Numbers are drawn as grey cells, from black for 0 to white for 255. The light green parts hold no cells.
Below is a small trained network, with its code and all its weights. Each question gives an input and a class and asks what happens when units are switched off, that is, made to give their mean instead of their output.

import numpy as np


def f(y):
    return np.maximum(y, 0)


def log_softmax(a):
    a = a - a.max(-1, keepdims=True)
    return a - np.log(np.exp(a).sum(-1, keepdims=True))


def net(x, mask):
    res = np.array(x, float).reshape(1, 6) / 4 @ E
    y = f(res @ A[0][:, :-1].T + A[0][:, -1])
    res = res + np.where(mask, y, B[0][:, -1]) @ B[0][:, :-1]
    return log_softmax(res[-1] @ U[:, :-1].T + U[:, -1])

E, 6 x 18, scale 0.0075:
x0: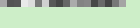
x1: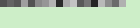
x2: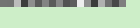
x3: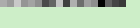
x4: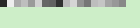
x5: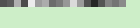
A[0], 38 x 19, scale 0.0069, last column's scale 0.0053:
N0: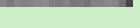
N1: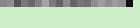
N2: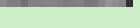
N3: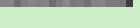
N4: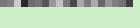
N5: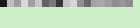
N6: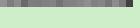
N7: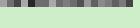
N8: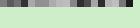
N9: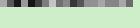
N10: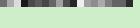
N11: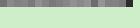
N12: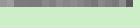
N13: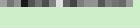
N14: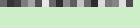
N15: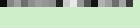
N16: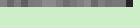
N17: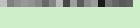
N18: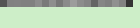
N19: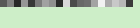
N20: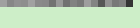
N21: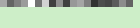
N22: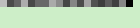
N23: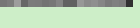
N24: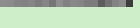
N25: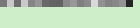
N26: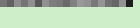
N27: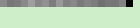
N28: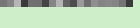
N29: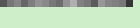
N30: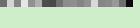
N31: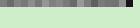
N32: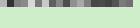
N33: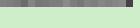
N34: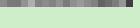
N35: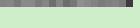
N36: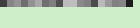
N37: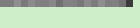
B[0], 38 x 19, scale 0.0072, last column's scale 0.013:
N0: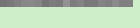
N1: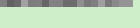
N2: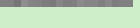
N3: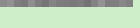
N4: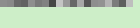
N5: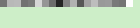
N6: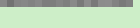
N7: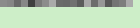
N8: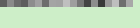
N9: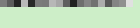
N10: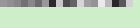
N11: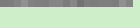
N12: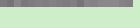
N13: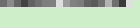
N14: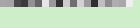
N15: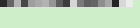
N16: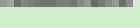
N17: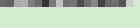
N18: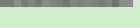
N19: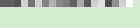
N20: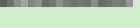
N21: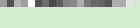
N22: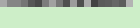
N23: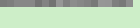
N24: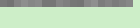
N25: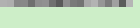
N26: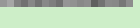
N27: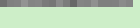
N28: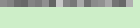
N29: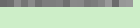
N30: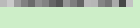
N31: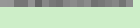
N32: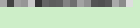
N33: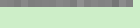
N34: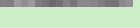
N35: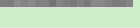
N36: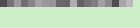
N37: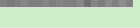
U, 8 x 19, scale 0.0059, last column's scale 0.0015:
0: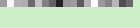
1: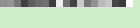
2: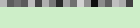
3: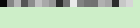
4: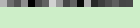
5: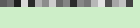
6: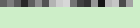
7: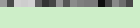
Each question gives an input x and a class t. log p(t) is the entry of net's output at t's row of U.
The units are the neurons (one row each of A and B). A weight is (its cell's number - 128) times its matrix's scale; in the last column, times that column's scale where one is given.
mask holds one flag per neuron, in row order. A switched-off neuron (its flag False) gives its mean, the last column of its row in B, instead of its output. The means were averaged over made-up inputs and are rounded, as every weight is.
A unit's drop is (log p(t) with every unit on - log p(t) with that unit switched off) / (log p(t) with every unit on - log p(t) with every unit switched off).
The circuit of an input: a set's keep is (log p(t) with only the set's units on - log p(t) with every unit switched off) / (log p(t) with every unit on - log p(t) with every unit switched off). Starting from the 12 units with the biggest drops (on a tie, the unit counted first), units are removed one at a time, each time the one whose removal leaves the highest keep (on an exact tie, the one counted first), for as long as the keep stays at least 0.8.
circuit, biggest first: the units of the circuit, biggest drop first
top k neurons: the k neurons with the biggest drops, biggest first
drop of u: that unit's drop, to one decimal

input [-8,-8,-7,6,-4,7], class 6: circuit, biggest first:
[N8]
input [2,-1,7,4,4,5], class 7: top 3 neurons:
[N21 N32 N14]
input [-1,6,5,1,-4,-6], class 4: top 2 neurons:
[N19 N22]
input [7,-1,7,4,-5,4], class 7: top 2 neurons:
[N17 N21]
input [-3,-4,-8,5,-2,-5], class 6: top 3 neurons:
[N8 N13 N4]
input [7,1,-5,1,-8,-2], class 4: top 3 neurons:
[N22 N9 N7]
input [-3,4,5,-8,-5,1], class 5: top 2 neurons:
[N19 N9]
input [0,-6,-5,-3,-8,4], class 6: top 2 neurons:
[N8 N13]
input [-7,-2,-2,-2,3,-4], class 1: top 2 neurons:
[N10 N4]
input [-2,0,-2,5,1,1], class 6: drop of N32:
0.2
